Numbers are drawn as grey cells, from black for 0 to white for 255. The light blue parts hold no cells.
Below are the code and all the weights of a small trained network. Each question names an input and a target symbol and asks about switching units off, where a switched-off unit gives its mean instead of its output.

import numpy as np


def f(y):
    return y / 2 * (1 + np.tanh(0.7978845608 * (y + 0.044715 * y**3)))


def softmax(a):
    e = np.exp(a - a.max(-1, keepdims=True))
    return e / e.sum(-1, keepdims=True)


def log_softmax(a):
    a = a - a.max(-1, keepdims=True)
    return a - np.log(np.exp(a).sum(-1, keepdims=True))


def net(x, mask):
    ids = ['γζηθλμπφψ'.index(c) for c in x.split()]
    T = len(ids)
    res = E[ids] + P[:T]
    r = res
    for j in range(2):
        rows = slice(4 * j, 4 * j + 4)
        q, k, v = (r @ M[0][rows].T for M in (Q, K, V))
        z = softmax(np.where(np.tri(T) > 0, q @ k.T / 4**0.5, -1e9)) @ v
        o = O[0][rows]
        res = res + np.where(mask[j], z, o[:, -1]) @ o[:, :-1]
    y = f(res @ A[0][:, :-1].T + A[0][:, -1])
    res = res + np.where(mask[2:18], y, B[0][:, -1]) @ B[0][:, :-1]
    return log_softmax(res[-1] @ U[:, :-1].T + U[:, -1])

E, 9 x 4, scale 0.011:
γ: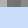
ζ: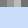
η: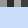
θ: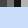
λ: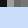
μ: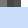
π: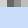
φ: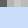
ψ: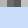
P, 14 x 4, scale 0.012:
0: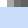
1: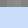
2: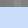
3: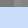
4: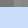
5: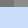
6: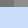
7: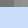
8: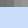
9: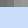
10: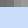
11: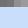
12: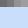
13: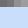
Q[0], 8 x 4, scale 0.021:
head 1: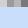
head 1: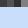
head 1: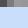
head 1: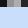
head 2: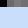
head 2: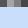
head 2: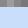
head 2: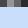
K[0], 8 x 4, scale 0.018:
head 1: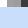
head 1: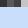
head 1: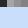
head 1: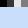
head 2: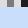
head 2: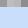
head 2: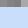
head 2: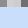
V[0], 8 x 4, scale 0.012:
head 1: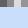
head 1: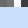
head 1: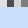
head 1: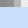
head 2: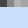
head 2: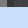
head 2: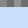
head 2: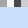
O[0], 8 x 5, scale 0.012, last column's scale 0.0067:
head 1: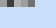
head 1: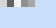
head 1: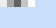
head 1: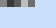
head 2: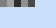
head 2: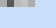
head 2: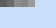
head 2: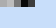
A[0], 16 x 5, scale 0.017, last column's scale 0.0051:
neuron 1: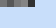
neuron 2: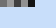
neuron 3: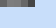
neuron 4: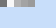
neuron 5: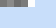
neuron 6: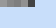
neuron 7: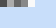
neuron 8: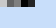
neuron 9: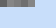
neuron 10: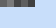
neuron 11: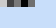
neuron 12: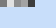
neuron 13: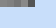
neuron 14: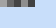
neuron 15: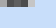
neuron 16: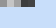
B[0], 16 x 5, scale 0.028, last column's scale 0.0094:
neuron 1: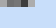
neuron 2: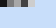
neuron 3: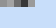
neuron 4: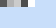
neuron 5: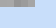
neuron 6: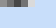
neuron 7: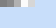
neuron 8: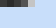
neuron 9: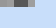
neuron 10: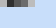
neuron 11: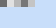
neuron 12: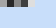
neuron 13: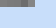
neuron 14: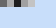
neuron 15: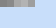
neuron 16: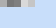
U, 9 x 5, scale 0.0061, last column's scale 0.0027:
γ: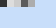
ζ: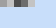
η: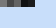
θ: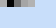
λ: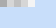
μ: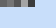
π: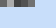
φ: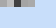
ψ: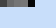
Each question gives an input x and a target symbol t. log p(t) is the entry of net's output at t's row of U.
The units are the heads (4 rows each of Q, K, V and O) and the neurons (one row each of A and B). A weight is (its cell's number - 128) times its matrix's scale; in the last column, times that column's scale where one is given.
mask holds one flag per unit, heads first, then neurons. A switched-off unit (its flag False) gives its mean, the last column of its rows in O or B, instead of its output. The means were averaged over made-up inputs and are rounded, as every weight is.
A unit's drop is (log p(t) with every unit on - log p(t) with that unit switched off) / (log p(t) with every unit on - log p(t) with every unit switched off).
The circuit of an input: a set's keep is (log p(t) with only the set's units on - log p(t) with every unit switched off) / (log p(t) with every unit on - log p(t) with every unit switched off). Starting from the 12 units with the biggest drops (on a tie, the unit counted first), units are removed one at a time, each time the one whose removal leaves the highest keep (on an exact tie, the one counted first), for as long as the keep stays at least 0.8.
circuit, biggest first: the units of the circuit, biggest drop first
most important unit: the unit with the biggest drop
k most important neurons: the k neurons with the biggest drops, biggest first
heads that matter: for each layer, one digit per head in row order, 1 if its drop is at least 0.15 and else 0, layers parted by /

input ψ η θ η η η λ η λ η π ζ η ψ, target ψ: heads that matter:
10
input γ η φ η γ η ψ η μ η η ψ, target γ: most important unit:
neuron 2
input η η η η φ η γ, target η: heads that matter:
10
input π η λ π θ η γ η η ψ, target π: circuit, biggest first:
[neuron 14; head 1; neuron 2]
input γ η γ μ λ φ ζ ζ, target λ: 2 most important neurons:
[neuron 2; neuron 8]
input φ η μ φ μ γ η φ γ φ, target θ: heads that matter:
10
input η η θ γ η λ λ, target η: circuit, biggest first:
[head 1; head 2; neuron 1]
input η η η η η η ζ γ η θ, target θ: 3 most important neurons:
[neuron 7; neuron 10; neuron 4]
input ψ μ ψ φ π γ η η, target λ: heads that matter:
00
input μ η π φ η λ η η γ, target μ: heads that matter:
10
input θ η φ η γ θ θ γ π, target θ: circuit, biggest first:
[neuron 10; neuron 7; head 1]
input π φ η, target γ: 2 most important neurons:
[neuron 11; neuron 8]
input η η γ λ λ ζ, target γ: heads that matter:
00
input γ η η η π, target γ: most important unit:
head 1
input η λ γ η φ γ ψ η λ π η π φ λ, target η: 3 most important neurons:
[neuron 1; neuron 7; neuron 4]
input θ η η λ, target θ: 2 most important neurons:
[neuron 4; neuron 11]
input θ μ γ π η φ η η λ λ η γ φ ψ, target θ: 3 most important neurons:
[neuron 10; neuron 7; neuron 12]
